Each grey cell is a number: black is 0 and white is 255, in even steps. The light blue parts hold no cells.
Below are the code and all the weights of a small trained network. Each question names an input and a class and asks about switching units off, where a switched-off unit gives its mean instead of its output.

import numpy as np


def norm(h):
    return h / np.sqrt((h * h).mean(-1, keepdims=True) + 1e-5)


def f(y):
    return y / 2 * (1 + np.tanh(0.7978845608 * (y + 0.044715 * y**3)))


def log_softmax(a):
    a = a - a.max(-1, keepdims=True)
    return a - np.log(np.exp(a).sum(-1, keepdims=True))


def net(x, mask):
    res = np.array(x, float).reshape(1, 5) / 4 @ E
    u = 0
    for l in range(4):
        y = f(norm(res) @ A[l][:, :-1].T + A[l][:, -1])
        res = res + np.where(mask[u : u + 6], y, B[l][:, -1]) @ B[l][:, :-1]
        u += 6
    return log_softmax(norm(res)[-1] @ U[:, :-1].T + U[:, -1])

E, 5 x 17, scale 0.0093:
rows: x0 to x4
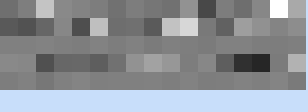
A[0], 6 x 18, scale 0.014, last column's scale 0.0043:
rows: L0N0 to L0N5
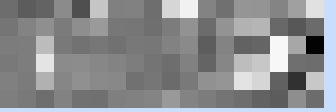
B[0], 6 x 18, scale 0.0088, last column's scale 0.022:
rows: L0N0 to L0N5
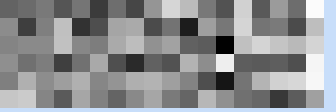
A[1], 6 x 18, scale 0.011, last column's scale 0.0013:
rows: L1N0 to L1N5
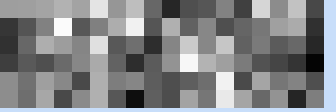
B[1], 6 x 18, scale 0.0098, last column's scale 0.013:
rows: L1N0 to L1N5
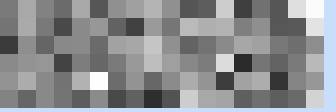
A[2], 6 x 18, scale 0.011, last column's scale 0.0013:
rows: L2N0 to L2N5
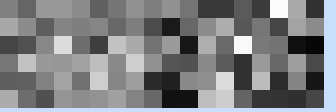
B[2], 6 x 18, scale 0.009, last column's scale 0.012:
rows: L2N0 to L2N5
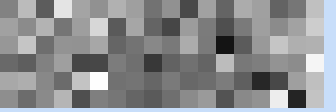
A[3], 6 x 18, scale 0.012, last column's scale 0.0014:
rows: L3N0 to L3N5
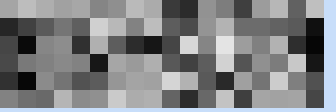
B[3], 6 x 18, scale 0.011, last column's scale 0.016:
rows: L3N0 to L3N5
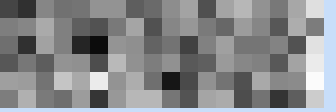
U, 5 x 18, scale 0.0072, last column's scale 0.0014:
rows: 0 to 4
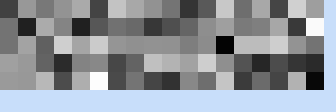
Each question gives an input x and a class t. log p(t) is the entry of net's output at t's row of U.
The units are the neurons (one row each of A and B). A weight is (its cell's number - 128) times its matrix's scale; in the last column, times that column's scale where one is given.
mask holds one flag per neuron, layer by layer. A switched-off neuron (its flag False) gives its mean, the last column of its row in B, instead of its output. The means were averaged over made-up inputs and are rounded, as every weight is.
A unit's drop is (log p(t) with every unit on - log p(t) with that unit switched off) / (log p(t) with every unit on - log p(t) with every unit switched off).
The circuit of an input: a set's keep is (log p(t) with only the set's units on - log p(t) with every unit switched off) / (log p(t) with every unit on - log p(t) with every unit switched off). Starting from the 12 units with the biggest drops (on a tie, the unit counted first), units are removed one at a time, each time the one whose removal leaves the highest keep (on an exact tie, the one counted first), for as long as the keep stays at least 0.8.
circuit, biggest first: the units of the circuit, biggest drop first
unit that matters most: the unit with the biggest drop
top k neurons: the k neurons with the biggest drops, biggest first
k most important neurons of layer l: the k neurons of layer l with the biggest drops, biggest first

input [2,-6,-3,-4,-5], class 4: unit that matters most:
L0N3
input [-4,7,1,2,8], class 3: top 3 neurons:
[L0N4 L0N2 L1N3]
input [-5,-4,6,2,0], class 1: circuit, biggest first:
[L0N4 L2N5]
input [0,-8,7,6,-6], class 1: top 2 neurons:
[L0N4 L0N2]
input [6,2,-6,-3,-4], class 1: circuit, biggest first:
[L0N3 L3N2]
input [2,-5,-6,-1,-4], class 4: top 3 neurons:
[L0N3 L0N4 L0N0]
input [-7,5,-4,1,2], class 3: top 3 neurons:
[L0N2 L0N4 L1N3]
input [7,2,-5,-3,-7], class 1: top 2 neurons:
[L0N3 L0N2]
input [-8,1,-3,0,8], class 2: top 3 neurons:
[L0N3 L1N0 L1N1]
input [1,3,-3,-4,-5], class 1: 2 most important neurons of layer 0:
[L0N3 L0N2]
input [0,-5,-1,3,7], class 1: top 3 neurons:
[L0N4 L0N2 L0N0]
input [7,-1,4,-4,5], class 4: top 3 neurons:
[L0N3 L0N0 L2N4]
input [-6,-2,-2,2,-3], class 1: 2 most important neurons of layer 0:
[L0N4 L0N0]
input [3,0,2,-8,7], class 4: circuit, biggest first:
[L0N3]
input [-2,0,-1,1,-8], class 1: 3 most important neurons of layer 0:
[L0N4 L0N0 L0N2]
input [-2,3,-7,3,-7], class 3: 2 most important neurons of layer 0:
[L0N4 L0N2]
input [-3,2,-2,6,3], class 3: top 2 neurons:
[L0N2 L0N4]
